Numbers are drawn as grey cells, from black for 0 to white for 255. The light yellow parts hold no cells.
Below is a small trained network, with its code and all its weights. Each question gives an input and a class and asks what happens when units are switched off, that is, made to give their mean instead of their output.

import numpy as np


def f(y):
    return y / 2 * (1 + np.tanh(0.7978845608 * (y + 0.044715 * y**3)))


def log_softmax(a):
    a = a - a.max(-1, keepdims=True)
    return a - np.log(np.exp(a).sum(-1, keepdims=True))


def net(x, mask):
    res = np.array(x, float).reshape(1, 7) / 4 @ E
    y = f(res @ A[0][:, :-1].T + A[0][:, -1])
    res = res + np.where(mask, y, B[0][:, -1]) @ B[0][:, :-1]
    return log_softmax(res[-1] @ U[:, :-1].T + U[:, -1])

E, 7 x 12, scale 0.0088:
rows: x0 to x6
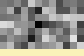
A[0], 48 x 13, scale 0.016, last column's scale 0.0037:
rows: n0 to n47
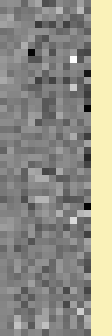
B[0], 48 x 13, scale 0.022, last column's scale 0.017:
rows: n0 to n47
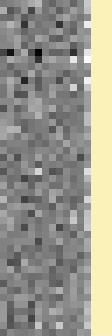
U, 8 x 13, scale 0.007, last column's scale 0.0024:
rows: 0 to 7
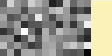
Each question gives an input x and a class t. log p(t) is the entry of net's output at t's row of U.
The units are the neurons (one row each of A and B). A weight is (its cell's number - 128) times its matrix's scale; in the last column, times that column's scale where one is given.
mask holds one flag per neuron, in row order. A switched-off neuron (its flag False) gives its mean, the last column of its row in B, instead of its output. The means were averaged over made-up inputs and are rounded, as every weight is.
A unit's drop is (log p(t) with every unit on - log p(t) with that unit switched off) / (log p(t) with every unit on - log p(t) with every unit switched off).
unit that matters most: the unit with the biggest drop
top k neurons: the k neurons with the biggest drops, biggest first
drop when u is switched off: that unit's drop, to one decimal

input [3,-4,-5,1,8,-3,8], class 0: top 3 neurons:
[n24 n7 n0]
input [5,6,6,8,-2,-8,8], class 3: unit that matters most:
n11
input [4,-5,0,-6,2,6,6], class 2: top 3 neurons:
[n8 n46 n11]
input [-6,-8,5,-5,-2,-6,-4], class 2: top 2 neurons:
[n3 n11]
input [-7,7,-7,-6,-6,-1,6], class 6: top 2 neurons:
[n7 n44]
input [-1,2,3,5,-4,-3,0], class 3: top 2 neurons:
[n24 n0]
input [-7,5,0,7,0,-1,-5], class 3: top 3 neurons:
[n7 n3 n11]
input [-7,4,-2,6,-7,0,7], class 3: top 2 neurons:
[n3 n11]
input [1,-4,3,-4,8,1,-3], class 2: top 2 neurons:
[n46 n8]
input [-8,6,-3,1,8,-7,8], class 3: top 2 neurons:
[n3 n11]
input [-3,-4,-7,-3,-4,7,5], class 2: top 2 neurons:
[n8 n11]
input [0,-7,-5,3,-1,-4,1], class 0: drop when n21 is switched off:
0.0
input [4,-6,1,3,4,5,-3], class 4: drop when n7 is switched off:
0.1
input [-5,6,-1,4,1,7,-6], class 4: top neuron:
[n7]
